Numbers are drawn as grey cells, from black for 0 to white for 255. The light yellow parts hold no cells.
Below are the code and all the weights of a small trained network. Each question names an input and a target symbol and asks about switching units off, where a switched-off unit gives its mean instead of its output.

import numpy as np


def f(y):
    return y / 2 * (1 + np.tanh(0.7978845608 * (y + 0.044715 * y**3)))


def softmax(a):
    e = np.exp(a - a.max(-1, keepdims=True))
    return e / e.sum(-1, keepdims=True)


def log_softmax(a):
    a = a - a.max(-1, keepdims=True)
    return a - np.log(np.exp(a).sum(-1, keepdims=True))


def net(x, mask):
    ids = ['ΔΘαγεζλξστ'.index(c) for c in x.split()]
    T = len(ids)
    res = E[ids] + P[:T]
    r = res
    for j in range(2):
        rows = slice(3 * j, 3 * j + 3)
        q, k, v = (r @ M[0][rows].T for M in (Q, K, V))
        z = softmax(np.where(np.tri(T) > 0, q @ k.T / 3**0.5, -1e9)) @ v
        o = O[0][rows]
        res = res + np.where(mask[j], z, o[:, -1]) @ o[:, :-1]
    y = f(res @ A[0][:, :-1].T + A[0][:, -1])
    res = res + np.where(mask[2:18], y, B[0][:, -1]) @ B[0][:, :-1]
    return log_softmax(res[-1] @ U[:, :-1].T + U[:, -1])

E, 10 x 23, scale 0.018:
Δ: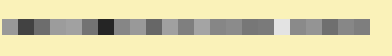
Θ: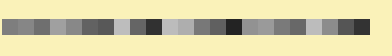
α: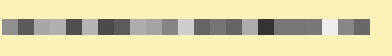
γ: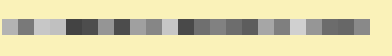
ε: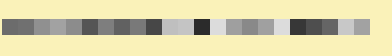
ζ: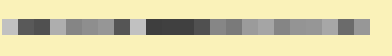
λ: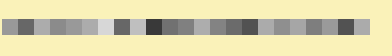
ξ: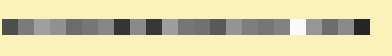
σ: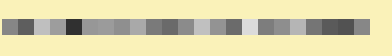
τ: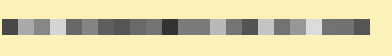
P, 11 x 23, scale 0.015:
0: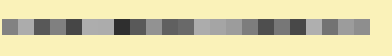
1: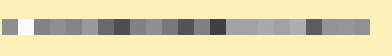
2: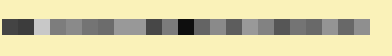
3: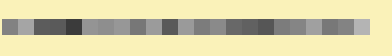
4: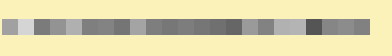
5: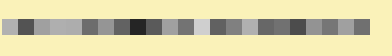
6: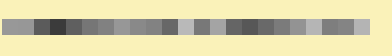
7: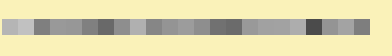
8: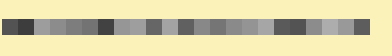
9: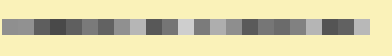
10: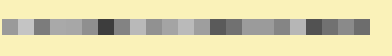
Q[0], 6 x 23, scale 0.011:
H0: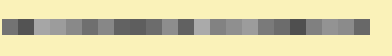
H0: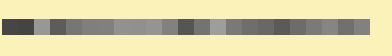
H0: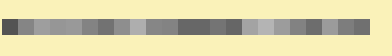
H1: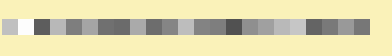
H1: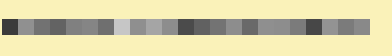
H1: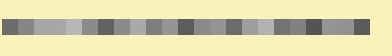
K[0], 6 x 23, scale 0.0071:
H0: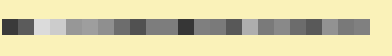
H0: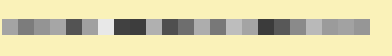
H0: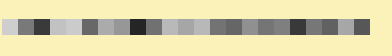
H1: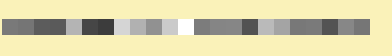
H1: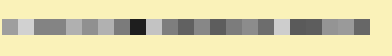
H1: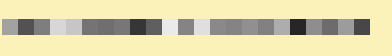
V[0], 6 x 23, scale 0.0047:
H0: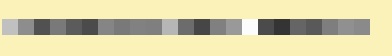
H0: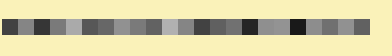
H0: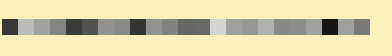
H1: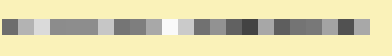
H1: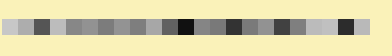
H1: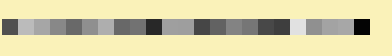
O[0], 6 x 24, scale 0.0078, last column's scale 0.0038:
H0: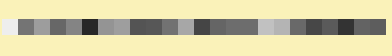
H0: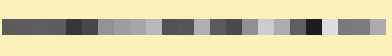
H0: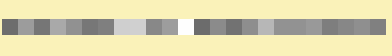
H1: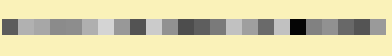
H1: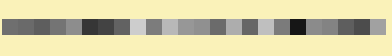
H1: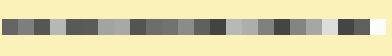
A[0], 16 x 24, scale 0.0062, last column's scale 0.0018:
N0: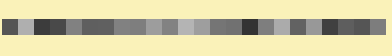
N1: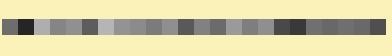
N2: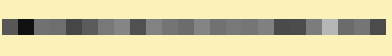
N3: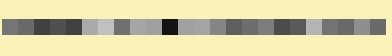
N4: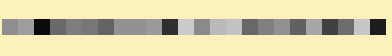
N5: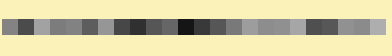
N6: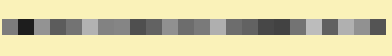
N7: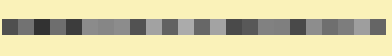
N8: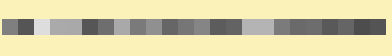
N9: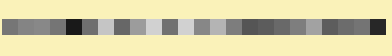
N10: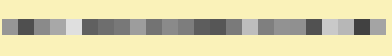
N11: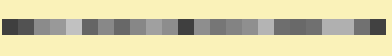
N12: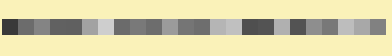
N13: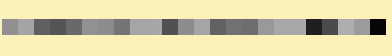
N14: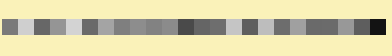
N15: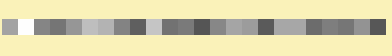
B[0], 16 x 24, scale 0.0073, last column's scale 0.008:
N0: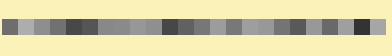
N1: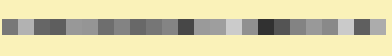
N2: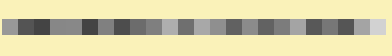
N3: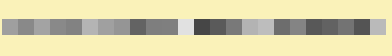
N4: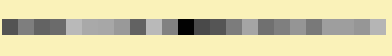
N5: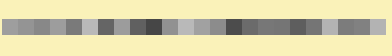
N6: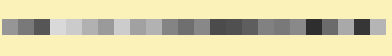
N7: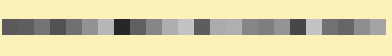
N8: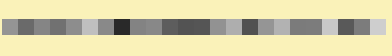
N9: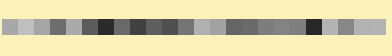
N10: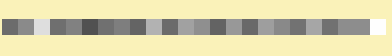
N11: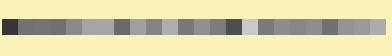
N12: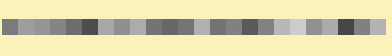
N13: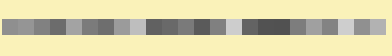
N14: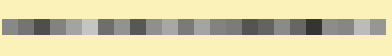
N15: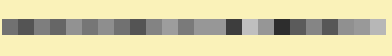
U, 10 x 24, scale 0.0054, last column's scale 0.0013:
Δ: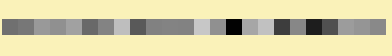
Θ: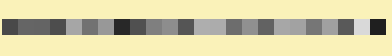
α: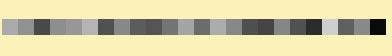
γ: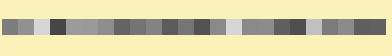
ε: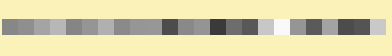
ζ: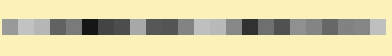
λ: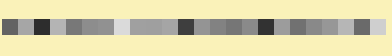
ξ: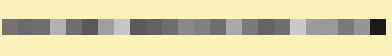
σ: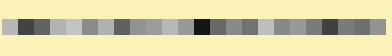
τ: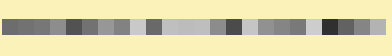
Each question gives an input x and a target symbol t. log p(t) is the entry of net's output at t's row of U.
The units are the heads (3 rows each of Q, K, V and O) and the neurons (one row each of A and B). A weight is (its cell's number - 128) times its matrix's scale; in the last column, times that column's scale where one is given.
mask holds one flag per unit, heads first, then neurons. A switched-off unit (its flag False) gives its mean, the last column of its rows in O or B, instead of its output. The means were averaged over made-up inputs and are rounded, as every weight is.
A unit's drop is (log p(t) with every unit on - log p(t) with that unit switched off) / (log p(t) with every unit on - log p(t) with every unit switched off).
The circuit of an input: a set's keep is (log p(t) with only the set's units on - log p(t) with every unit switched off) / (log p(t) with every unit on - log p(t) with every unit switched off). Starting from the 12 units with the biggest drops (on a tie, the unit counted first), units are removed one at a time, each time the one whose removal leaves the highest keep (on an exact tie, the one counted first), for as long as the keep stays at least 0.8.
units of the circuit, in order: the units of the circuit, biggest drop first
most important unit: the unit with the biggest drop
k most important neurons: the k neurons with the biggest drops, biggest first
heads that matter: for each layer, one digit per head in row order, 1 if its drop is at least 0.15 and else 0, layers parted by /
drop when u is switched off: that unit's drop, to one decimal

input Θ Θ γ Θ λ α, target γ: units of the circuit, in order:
(H1; N10)
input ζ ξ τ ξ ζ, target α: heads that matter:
10
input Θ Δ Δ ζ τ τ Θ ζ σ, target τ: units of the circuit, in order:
(H0; H1)
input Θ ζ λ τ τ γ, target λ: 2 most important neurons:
(N6; N1)
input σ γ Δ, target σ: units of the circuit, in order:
(H0; N6)
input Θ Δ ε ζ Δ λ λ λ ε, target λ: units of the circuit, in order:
(H0; N6; N1; N11)
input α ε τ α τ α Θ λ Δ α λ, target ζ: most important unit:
H1
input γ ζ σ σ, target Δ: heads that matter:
10
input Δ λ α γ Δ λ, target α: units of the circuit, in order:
(H0; N5)
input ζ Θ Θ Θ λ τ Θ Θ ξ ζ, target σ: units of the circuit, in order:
(N3; N4; H1)
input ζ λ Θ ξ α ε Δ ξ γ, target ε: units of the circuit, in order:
(H0; N8)
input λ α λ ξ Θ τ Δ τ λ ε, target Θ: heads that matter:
01
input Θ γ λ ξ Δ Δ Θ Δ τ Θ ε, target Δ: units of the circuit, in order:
(H1; N15)
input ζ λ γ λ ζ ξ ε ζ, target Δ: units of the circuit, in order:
(H1; N15)
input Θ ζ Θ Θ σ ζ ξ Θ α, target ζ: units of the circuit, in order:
(H1; N10)
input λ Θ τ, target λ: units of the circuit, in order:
(H0; N6; N10)
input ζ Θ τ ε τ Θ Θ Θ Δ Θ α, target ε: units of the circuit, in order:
(H0; N10)
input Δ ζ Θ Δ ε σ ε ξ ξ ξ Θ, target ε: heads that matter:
00
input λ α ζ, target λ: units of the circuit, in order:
(H0; N6; N1)
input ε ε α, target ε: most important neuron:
(N8)
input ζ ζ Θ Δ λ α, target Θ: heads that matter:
10
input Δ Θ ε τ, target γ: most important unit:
N7
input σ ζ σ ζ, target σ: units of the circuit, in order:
(H1; N3; N4)
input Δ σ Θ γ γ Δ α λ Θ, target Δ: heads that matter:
11
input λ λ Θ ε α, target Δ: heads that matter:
01
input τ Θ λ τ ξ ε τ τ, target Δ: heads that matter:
01
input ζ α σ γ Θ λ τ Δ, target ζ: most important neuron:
(N13)
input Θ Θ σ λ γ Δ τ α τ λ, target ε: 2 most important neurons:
(N12; N3)
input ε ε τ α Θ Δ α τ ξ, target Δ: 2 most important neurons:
(N6; N5)
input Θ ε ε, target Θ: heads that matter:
10
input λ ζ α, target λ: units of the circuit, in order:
(H0; N6)
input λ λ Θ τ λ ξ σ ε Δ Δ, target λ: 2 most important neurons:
(N4; N6)
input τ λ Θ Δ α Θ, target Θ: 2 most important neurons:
(N2; N8)
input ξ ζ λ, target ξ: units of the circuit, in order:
(H1)
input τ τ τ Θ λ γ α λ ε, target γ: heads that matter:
11
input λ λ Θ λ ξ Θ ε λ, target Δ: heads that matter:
01
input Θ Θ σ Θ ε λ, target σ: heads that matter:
10
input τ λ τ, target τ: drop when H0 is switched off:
0.6
